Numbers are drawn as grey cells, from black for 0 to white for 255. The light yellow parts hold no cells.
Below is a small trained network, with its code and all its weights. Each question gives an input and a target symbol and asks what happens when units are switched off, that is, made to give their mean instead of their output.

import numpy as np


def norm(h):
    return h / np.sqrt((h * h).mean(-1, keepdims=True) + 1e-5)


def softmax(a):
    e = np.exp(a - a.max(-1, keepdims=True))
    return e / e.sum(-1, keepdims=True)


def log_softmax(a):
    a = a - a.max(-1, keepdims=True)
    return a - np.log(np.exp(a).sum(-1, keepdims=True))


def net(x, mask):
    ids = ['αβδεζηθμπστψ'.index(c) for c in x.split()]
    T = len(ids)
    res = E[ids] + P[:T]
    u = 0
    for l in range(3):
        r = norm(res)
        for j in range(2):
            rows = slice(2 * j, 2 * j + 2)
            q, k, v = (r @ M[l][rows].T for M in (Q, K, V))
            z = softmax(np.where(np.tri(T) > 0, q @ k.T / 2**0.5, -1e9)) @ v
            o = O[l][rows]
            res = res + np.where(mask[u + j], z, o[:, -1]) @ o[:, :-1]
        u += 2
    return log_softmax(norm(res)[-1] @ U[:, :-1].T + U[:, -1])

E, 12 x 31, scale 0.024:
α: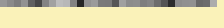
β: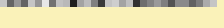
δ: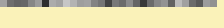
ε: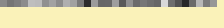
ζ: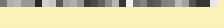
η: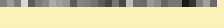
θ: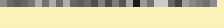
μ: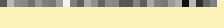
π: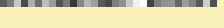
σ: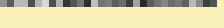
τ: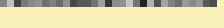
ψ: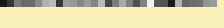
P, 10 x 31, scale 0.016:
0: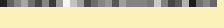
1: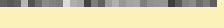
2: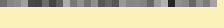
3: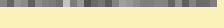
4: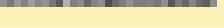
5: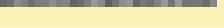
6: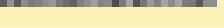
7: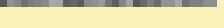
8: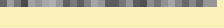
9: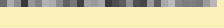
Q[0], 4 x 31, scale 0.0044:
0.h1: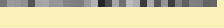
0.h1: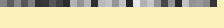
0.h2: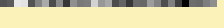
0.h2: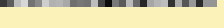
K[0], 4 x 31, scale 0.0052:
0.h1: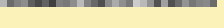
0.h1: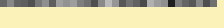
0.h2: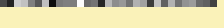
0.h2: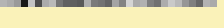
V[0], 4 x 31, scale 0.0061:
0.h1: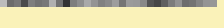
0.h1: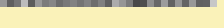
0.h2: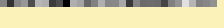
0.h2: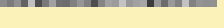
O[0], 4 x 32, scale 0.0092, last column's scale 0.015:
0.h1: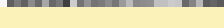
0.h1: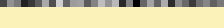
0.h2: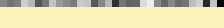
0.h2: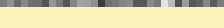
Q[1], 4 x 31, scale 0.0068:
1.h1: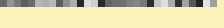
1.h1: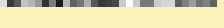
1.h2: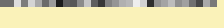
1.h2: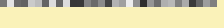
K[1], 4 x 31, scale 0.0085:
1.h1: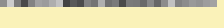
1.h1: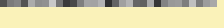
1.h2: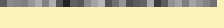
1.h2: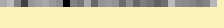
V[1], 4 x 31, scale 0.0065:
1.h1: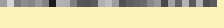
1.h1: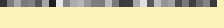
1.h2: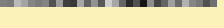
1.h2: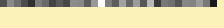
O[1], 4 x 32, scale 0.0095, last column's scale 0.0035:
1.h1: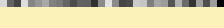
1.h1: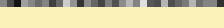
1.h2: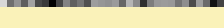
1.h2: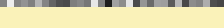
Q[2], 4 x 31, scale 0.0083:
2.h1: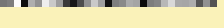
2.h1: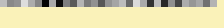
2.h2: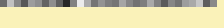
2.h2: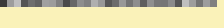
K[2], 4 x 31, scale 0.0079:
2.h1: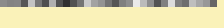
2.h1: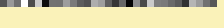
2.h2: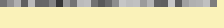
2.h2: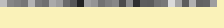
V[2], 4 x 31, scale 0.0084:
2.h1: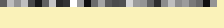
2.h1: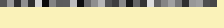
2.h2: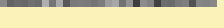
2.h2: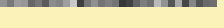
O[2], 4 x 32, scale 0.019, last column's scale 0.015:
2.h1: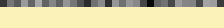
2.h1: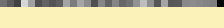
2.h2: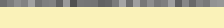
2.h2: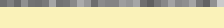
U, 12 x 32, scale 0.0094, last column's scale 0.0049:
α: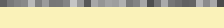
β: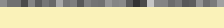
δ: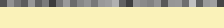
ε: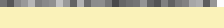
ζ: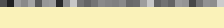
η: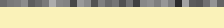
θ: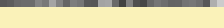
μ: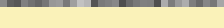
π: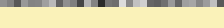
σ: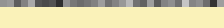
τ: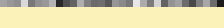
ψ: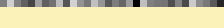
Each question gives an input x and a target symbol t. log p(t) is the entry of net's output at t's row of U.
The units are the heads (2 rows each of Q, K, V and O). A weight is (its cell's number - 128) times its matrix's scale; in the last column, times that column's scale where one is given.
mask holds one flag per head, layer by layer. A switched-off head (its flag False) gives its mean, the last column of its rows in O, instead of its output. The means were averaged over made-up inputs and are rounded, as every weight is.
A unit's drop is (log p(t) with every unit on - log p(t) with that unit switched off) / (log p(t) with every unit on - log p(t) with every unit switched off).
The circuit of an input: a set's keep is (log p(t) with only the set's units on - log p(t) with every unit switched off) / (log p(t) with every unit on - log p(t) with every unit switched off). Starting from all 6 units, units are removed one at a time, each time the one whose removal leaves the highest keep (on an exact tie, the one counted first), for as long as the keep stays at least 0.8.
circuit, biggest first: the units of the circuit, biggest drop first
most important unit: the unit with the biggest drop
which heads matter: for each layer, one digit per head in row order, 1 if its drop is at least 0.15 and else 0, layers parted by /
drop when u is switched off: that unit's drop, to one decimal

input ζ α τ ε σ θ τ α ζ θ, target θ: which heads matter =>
00 / 00 / 10
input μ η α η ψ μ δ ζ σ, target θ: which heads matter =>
00 / 00 / 10
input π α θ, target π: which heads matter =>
10 / 01 / 00
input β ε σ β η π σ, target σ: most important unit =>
0.h1
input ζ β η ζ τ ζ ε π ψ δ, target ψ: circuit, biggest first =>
[1.h1 0.h1 2.h2]
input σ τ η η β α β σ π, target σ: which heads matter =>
00 / 01 / 00
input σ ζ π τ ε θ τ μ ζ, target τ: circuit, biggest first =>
[0.h1 1.h1]
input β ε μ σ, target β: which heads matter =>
00 / 00 / 10
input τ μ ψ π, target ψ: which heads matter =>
00 / 01 / 00
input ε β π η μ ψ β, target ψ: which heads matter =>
10 / 10 / 01
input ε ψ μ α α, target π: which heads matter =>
00 / 10 / 11
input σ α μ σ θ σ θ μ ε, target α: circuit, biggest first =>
[2.h1 0.h2]
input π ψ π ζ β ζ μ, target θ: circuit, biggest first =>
[1.h2 2.h1]
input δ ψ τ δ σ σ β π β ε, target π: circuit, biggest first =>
[0.h1]
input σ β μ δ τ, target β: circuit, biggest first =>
[0.h1 2.h1]
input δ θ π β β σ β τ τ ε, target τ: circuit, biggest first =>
[0.h1 1.h1]
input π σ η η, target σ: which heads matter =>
11 / 01 / 10
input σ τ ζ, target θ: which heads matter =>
10 / 00 / 10
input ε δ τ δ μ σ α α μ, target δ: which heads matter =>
01 / 00 / 11
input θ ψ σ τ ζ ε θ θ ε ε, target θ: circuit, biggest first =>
[2.h1]
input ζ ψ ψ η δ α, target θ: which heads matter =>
10 / 00 / 10
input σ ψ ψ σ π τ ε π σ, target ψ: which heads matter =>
10 / 10 / 01
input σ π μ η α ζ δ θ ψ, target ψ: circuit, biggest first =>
[0.h1 2.h2]
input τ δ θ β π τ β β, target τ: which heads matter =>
10 / 10 / 10
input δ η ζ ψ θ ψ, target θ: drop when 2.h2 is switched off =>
0.0
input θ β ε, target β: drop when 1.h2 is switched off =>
0.1
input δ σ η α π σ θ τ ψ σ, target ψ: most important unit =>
1.h1
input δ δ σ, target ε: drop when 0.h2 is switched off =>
0.3
